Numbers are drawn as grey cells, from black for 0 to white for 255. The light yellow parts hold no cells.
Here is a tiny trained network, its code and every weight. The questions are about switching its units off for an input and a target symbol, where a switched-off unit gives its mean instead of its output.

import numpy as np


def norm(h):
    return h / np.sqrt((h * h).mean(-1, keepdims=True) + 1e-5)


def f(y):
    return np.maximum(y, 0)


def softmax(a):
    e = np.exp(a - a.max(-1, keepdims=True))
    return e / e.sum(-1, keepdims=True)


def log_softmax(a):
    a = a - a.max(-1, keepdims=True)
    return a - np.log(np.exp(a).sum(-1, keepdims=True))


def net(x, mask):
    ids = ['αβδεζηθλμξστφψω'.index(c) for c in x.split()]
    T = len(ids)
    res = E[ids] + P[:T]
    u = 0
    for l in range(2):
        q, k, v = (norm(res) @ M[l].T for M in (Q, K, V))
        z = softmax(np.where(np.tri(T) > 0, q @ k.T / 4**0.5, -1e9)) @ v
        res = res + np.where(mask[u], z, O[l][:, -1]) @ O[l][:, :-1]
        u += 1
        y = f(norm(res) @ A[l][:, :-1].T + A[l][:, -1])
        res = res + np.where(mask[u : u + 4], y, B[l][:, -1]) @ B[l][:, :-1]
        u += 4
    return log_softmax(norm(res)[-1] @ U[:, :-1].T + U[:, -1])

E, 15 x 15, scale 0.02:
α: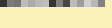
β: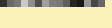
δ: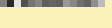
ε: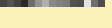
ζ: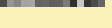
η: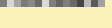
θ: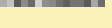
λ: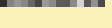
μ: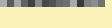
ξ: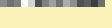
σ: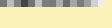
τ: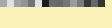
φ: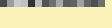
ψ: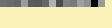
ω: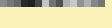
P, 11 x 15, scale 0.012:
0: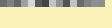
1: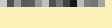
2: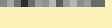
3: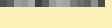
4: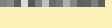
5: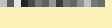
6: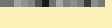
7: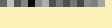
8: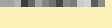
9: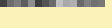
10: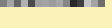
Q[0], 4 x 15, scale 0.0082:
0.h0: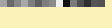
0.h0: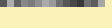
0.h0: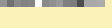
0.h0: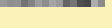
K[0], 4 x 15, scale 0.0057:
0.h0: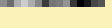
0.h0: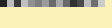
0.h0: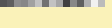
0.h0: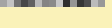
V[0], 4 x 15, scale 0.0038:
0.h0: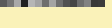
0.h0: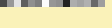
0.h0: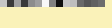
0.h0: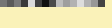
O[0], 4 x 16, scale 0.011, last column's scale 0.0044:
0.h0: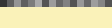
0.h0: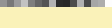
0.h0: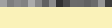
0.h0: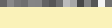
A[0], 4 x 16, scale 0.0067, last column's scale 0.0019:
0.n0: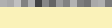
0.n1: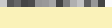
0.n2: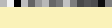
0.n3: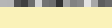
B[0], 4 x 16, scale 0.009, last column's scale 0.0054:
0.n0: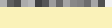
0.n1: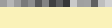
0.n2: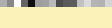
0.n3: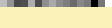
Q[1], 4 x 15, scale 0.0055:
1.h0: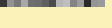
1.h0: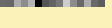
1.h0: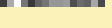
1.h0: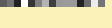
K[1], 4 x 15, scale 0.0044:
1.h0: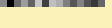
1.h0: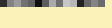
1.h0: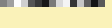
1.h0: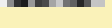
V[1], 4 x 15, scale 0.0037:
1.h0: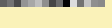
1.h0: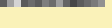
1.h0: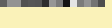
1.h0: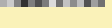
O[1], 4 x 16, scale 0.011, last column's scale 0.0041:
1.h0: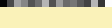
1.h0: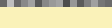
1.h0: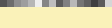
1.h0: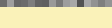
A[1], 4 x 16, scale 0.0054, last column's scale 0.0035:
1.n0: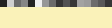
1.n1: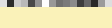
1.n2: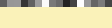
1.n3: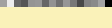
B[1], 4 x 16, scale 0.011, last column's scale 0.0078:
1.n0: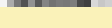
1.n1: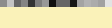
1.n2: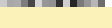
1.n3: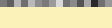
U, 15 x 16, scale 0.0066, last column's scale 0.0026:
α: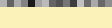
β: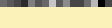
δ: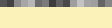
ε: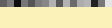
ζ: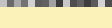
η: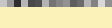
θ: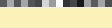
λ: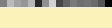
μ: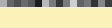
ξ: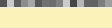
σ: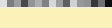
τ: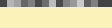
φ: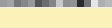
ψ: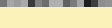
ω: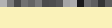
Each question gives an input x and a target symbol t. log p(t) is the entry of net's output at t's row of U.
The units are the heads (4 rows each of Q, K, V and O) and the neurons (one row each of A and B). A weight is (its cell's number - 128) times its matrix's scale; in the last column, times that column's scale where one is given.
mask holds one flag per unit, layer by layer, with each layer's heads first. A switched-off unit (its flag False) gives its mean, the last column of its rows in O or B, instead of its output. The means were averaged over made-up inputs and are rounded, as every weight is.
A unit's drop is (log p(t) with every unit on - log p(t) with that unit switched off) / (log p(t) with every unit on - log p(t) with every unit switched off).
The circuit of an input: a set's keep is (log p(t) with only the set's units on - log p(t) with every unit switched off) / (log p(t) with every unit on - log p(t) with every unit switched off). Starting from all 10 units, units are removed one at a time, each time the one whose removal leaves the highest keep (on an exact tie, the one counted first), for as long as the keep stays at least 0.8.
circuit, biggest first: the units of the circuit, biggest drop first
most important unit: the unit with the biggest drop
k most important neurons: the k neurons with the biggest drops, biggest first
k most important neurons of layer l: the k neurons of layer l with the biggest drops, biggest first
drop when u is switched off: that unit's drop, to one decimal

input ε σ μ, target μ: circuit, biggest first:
[0.n1 1.n2]
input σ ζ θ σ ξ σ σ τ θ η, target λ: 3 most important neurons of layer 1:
[1.n1 1.n0 1.n2]
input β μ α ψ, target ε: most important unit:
0.h0
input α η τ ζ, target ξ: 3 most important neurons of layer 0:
[0.n3 0.n2 0.n0]
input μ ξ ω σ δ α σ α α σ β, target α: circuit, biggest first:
[0.n2 0.h0]
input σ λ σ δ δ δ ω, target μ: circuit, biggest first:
[1.n2 0.h0]
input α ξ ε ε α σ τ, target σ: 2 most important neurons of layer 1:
[1.n1 1.n2]
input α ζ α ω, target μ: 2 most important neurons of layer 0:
[0.n2 0.n0]
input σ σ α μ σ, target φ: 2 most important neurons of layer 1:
[1.n1 1.n2]
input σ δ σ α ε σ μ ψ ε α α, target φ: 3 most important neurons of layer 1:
[1.n0 1.n1 1.n2]
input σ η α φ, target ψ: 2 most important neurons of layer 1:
[1.n2 1.n1]
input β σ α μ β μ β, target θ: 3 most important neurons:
[1.n2 0.n0 0.n1]
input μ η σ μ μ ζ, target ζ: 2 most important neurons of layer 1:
[1.n1 1.n0]
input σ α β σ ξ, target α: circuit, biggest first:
[0.n2]
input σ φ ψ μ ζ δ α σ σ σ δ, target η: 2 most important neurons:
[1.n2 1.n1]
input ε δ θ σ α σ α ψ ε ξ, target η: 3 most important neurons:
[0.n2 1.n1 1.n2]
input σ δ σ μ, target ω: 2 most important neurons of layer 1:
[1.n2 1.n0]
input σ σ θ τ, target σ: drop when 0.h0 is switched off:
0.3
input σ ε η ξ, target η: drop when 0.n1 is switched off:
0.0
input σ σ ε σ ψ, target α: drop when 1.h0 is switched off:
-0.1
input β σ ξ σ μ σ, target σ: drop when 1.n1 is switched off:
0.2
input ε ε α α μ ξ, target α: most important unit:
1.n1
